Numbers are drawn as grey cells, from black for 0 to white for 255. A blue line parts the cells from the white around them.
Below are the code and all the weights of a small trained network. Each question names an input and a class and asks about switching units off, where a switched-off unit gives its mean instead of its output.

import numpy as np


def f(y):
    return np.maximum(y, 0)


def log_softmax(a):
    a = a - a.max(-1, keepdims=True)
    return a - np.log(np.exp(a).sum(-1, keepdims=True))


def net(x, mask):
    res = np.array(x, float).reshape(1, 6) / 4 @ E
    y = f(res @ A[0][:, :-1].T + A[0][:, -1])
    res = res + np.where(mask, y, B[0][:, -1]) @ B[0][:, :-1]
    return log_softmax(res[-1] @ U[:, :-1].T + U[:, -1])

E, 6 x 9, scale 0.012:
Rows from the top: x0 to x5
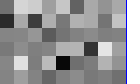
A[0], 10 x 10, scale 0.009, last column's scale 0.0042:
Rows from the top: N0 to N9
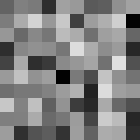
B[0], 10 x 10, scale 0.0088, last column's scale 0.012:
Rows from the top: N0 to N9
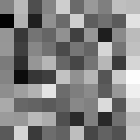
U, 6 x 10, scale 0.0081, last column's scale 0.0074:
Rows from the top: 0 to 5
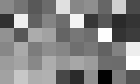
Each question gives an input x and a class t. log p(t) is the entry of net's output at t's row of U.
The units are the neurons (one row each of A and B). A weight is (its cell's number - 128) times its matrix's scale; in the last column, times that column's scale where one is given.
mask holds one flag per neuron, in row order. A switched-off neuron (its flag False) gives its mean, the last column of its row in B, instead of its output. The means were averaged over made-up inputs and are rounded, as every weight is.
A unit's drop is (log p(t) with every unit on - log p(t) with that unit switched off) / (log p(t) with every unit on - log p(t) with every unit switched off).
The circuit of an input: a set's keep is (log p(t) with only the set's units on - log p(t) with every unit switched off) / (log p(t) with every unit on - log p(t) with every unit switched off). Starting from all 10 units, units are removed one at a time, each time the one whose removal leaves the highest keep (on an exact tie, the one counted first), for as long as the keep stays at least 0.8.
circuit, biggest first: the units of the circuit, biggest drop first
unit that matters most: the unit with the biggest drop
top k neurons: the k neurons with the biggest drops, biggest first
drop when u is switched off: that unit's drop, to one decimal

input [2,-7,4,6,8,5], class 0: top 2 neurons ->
[N5 N4]
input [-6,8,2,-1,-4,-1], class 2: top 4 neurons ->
[N4 N1 N3 N5]
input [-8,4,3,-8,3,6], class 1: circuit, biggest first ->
[N9]
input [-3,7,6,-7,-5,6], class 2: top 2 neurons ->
[N4 N5]
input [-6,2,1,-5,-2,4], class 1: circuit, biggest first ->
[N5 N9]
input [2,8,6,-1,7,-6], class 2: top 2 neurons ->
[N4 N3]
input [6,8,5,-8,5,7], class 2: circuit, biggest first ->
[N4 N3]
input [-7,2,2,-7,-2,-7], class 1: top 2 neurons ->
[N9 N5]
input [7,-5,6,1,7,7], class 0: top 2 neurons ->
[N5 N9]
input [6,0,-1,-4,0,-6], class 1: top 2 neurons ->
[N1 N5]
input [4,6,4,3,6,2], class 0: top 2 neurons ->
[N5 N7]
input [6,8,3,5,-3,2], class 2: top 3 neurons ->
[N4 N3 N9]
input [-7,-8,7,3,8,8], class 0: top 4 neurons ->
[N5 N4 N1 N3]
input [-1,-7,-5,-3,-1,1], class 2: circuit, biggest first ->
[N7]
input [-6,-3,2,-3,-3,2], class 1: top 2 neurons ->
[N5 N9]
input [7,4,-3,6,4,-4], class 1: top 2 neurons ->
[N1 N0]
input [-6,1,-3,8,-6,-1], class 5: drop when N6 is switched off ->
0.4
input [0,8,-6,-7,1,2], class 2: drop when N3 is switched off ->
0.1
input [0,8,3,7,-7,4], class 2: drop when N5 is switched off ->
0.4
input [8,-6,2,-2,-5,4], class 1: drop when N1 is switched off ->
0.9
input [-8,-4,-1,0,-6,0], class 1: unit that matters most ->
N9
